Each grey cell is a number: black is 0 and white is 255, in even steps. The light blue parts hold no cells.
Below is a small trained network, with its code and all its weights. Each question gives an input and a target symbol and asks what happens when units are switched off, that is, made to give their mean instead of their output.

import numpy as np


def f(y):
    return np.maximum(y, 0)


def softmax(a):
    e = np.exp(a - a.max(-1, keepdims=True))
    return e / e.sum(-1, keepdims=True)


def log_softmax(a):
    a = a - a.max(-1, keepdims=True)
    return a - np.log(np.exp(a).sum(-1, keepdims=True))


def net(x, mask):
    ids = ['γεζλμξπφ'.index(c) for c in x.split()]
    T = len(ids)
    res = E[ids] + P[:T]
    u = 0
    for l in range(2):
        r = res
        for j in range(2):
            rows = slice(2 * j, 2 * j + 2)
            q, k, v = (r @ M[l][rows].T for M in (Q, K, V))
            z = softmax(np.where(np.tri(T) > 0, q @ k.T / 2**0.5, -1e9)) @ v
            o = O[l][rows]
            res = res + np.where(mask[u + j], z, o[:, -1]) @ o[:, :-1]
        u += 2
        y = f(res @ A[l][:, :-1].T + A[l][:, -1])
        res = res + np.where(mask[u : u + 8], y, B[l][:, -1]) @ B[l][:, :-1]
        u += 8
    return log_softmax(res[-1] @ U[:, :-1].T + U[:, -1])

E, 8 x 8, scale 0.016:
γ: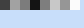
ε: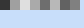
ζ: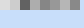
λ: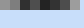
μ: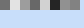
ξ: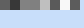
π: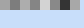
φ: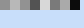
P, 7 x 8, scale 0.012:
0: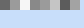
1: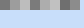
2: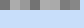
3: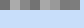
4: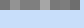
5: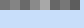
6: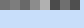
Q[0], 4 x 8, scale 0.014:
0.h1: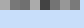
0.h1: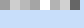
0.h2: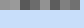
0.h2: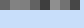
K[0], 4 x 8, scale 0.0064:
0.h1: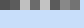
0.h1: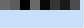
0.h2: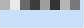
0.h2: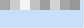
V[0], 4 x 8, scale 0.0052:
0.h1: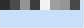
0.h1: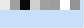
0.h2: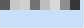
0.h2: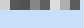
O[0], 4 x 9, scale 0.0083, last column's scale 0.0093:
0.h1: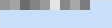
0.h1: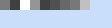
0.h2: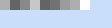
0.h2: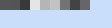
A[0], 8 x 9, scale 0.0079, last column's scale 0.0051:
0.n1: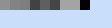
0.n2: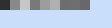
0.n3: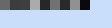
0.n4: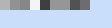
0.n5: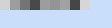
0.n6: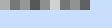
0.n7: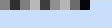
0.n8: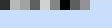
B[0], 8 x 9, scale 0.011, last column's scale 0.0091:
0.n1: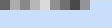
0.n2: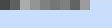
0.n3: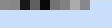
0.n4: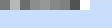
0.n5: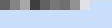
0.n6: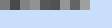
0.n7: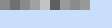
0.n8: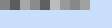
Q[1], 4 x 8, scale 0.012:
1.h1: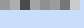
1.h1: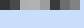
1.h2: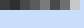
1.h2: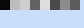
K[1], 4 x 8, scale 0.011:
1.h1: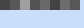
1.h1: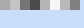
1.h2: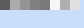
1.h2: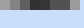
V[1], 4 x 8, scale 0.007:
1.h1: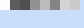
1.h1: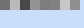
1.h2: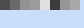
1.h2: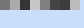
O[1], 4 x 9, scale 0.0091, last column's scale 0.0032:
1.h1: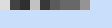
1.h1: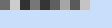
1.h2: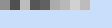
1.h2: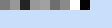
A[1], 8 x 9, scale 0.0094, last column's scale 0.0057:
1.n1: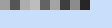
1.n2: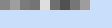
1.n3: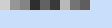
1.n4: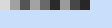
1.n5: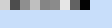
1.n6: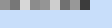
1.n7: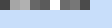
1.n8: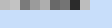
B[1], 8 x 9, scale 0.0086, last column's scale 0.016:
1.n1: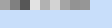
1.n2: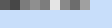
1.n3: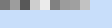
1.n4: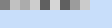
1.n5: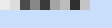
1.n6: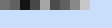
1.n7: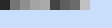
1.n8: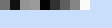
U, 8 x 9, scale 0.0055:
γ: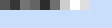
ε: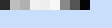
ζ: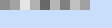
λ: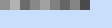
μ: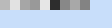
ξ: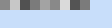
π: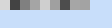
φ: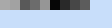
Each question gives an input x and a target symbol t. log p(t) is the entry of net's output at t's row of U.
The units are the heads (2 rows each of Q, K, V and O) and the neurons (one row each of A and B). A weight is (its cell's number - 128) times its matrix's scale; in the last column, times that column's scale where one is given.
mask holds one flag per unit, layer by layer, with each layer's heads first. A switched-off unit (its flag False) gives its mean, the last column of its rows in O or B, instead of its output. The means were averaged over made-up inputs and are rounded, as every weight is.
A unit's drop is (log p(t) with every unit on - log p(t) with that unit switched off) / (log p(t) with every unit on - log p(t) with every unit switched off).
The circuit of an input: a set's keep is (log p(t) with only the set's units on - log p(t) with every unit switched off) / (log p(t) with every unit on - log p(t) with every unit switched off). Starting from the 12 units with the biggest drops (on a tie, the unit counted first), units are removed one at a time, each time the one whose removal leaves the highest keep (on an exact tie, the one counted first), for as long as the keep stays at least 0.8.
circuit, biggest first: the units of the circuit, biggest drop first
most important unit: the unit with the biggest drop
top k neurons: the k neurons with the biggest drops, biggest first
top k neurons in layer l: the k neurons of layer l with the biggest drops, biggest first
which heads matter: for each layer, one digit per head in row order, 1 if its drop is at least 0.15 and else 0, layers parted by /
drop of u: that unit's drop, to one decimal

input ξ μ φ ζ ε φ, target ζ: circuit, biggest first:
(1.h1, 1.n6, 1.n4)
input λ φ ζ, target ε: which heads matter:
11 / 10
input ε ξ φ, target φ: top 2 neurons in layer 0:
(0.n5, 0.n2)
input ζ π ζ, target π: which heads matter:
00 / 10
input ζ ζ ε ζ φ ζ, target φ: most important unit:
1.n6
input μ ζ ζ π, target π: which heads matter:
10 / 00
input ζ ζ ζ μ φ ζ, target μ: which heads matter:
11 / 11
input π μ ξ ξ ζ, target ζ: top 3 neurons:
(1.n4, 1.n6, 1.n8)
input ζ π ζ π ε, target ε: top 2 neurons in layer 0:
(0.n8, 0.n2)
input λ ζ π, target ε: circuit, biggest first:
(1.n8, 0.n8)
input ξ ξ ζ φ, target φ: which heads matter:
10 / 01
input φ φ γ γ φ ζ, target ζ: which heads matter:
11 / 00
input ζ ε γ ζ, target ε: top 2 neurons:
(0.n2, 1.n2)
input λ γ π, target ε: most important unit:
0.h2
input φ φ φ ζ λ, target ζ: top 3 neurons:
(1.n4, 1.n6, 0.n3)
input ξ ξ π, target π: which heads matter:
00 / 10
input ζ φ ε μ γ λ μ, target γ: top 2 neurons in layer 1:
(1.n2, 1.n5)
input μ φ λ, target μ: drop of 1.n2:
0.1
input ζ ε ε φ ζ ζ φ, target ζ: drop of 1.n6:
0.2
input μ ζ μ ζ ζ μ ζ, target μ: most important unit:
1.h2
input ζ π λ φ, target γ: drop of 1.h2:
0.4
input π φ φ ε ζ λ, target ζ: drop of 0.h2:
0.2
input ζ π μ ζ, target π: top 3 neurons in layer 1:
(1.n6, 1.n1, 1.n2)
